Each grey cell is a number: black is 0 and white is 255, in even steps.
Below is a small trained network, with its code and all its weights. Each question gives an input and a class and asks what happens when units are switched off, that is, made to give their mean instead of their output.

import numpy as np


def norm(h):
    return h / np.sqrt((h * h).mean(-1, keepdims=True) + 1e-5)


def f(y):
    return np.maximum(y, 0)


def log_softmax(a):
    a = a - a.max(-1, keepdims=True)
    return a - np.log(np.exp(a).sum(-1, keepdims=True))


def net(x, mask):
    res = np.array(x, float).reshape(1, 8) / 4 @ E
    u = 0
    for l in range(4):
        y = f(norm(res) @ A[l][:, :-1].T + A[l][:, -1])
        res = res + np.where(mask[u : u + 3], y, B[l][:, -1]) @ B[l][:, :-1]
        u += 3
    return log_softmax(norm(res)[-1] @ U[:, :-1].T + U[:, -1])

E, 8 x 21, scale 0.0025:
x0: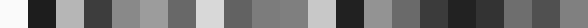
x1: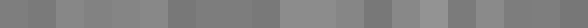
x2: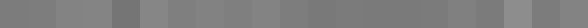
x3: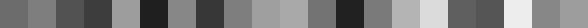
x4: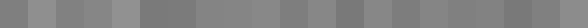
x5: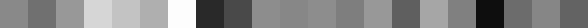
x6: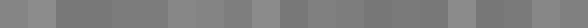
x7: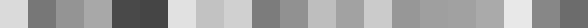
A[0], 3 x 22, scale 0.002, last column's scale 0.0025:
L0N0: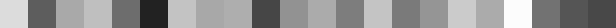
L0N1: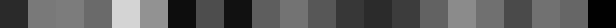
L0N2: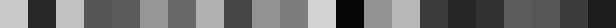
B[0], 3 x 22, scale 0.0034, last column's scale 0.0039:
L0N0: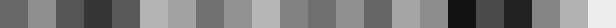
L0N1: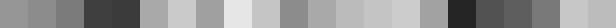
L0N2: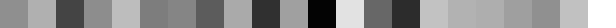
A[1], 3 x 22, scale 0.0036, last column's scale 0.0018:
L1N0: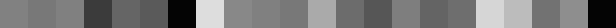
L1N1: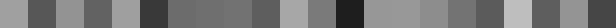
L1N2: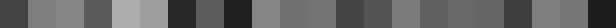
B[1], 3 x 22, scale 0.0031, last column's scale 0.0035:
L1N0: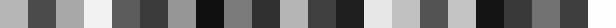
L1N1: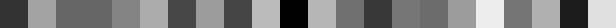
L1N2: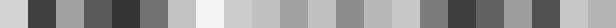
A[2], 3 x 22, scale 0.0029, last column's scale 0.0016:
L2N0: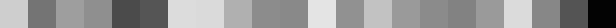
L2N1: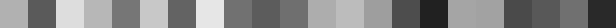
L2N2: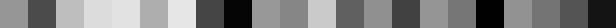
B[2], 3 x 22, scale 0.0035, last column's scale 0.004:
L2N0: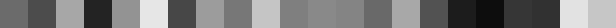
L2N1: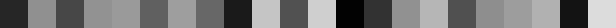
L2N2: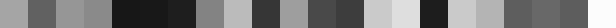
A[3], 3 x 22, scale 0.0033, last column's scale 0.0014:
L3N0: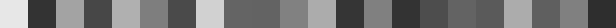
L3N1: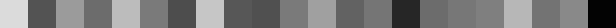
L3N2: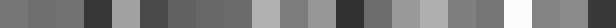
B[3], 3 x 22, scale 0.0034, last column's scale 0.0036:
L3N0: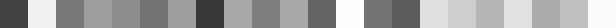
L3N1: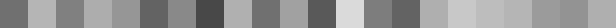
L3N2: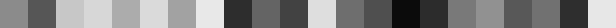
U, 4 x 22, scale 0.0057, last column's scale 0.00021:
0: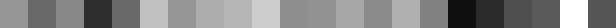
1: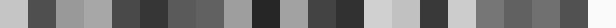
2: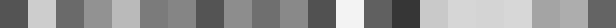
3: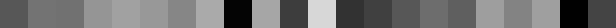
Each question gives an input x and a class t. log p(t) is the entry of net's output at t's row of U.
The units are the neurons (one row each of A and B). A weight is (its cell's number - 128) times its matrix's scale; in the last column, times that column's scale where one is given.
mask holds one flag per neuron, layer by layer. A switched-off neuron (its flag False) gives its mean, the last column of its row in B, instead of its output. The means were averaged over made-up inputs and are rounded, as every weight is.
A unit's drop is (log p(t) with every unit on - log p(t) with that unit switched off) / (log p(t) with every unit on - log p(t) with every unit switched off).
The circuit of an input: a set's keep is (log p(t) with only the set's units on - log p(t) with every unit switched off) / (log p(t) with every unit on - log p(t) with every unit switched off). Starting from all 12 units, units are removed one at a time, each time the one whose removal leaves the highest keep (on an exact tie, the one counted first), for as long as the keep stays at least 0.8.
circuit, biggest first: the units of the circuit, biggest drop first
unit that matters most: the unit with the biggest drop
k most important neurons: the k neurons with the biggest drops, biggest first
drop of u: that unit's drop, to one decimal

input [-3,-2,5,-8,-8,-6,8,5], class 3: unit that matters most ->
L2N1
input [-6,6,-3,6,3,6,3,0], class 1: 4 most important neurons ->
(L2N2; L0N2; L3N0; L2N1)
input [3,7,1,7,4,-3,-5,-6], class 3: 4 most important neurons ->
(L1N1; L3N2; L0N0; L2N0)
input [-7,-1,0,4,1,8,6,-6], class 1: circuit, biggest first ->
(L2N2; L0N2)
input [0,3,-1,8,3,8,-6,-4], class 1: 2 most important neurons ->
(L2N2; L2N1)
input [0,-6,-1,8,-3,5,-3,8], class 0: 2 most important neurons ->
(L2N0; L0N0)
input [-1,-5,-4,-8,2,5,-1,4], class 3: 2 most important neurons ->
(L2N1; L1N0)
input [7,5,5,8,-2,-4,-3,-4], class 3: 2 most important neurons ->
(L3N2; L1N1)
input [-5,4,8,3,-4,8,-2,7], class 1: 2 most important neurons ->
(L2N2; L0N1)
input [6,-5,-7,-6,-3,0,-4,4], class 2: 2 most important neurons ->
(L0N2; L3N0)
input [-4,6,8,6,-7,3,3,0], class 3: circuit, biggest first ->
(L3N2; L0N2)
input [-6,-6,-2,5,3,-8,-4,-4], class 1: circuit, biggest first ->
(L1N0; L0N2)
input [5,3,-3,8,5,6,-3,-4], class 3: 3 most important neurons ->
(L1N1; L1N0; L3N2)
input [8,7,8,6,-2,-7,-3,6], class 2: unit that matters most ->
L3N0
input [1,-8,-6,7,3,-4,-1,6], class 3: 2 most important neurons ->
(L1N1; L3N2)
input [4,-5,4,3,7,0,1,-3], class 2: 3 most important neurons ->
(L0N0; L2N1; L0N2)
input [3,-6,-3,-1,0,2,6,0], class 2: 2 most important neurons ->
(L0N2; L1N0)
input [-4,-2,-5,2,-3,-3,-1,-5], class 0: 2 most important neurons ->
(L0N2; L3N0)
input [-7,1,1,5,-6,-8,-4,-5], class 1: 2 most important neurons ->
(L1N0; L0N2)
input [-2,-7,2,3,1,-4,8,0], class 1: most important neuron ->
(L1N0)
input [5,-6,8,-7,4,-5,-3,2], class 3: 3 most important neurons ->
(L2N1; L2N2; L1N2)
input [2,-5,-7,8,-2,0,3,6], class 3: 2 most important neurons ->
(L1N1; L3N2)
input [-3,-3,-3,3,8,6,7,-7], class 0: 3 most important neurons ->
(L0N1; L1N0; L1N2)
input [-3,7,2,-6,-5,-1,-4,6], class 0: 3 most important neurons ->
(L2N0; L0N0; L1N1)
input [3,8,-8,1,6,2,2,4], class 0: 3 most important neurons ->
(L0N0; L1N0; L3N0)
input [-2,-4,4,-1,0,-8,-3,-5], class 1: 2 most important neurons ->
(L1N0; L0N0)
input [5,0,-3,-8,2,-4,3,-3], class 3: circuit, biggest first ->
(L2N1)
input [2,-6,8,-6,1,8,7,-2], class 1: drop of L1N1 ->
0.1
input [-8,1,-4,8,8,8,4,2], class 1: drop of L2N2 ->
0.8
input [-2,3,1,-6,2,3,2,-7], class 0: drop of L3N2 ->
0.1
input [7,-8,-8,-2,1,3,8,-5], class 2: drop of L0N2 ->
0.5
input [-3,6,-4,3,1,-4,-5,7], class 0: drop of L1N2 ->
0.0
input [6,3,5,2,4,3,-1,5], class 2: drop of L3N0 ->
0.2
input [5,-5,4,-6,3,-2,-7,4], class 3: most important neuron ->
(L2N1)
